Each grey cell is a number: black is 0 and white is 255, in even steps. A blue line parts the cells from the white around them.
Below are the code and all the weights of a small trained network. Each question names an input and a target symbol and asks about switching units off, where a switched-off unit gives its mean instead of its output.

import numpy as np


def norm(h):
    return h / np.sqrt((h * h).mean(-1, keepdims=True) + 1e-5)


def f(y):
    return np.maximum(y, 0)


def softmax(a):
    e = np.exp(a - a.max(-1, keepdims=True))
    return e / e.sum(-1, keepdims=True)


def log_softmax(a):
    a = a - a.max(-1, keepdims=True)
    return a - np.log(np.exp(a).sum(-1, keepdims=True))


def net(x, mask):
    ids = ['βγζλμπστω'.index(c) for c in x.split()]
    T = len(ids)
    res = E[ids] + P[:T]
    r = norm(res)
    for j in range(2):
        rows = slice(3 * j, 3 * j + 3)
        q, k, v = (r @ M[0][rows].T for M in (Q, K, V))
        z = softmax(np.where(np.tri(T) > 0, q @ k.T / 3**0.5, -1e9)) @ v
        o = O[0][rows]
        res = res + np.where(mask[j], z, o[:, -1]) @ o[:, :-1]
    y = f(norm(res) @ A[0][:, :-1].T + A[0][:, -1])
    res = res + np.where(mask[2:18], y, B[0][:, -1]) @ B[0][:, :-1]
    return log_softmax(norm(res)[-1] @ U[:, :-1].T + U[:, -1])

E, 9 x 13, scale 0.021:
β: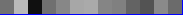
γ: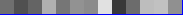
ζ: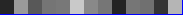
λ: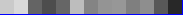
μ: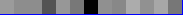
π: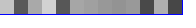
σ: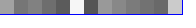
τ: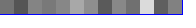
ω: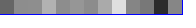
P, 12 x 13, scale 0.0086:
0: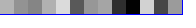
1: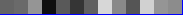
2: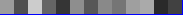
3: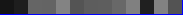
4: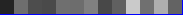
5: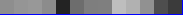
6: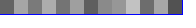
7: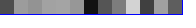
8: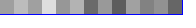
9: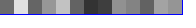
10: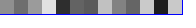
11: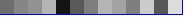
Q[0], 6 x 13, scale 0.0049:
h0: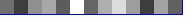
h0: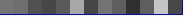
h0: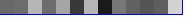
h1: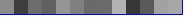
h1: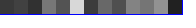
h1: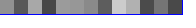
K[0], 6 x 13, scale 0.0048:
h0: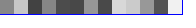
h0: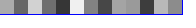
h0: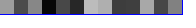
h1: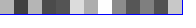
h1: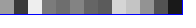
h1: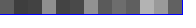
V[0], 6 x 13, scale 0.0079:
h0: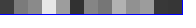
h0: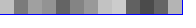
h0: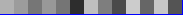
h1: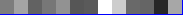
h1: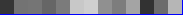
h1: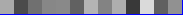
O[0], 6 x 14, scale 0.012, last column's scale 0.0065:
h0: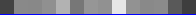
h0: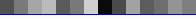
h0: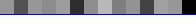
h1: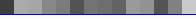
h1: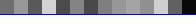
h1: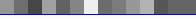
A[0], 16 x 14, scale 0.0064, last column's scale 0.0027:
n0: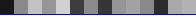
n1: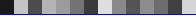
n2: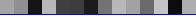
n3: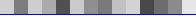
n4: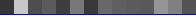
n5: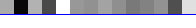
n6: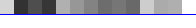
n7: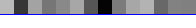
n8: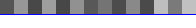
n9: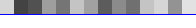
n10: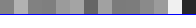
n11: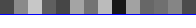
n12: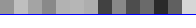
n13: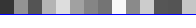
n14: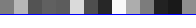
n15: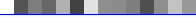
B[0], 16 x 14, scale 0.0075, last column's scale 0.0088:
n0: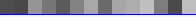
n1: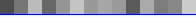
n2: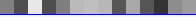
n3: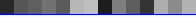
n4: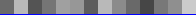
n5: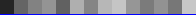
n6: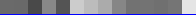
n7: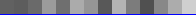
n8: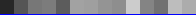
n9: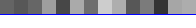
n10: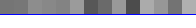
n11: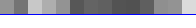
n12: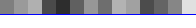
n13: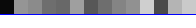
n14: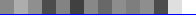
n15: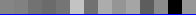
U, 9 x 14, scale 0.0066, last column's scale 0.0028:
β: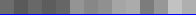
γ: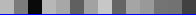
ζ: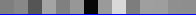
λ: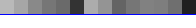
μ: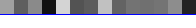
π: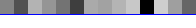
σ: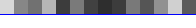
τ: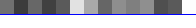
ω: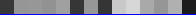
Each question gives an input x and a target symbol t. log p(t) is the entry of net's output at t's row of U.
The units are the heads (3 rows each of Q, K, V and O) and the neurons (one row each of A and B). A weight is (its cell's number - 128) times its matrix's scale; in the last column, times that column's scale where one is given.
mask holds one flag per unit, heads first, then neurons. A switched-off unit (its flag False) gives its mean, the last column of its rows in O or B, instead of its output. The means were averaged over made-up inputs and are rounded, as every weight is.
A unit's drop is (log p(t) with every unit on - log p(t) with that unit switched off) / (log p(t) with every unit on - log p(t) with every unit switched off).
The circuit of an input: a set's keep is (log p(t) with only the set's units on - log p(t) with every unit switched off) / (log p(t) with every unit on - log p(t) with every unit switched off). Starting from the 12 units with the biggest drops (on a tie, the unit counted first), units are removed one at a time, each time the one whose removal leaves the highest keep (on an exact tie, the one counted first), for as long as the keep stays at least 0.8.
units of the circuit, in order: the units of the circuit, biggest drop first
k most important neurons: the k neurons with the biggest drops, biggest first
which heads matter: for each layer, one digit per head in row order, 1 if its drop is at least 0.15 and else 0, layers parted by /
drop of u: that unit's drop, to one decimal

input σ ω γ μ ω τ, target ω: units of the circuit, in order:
(h0, n14, n6)
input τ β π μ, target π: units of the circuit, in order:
(h0)
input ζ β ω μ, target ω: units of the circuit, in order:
(h0, h1)
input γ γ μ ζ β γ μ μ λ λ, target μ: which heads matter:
10
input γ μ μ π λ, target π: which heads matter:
10
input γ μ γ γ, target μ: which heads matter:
11
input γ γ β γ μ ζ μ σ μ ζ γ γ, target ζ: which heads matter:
01
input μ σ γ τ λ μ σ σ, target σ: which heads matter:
10
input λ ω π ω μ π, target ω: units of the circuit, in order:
(h0, n14)
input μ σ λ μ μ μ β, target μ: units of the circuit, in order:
(h1, h0, n7)
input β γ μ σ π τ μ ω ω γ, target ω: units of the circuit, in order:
(h0, h1)
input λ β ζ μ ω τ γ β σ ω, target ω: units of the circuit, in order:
(h0, n14)
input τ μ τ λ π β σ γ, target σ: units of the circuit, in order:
(h0, n11)
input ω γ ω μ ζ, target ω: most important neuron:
(n6)
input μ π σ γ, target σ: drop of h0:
0.8
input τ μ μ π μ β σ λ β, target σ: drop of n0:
0.1
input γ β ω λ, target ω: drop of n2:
0.0
